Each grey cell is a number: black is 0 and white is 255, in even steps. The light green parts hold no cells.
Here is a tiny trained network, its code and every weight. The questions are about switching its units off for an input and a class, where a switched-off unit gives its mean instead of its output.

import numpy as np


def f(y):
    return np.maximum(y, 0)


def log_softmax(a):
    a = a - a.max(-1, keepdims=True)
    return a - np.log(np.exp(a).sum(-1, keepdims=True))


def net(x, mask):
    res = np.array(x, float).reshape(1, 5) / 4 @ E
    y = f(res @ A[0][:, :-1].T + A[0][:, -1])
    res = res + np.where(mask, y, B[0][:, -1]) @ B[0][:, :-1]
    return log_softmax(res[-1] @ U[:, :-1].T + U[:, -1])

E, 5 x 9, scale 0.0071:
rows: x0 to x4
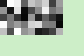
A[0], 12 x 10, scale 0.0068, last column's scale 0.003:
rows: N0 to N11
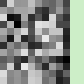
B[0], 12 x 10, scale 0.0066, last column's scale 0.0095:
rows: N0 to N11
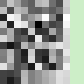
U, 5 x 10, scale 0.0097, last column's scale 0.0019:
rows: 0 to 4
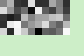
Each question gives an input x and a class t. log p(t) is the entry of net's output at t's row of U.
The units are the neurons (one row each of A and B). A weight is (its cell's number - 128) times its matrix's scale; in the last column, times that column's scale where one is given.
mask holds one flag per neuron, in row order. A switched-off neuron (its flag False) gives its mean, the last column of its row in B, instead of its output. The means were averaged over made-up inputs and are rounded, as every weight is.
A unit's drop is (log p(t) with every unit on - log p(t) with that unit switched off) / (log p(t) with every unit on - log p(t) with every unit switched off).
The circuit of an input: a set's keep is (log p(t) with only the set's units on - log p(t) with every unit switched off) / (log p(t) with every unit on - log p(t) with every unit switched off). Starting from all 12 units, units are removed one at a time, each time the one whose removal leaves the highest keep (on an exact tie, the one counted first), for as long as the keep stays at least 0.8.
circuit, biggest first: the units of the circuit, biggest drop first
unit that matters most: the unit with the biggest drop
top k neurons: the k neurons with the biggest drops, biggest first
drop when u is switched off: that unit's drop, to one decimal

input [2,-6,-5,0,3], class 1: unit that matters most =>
N9
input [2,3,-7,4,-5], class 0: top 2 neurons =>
[N7 N4]
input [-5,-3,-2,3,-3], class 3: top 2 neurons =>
[N2 N5]
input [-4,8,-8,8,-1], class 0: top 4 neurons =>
[N7 N4 N9 N6]
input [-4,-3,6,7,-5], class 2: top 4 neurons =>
[N11 N10 N7 N4]
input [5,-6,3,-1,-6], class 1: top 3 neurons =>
[N9 N2 N0]
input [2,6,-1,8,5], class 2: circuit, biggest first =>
[N10 N11]
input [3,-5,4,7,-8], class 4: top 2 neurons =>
[N3 N6]
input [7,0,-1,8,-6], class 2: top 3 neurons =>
[N11 N10 N2]
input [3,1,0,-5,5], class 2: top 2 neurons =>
[N3 N6]
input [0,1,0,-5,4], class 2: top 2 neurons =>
[N3 N6]
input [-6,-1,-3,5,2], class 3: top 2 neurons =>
[N2 N6]
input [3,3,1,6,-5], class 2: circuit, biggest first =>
[N11 N10]
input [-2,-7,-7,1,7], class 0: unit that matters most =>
N4
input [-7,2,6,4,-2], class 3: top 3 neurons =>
[N2 N7 N4]
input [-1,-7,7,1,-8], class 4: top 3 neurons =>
[N3 N7 N4]
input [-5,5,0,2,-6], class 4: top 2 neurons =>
[N3 N9]
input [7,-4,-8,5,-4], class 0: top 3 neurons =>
[N7 N4 N2]
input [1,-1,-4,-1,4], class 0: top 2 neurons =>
[N3 N4]
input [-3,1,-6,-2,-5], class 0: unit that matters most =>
N7
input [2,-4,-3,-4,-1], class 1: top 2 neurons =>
[N9 N11]
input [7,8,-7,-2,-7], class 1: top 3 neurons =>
[N5 N2 N8]
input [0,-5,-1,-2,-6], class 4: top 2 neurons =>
[N3 N5]
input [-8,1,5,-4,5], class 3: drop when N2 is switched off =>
0.9
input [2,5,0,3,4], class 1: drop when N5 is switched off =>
0.7
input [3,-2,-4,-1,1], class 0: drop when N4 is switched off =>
0.1
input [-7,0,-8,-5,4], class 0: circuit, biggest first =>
[N4]
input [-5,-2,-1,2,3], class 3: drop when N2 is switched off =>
0.8
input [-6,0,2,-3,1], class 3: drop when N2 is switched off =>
0.7
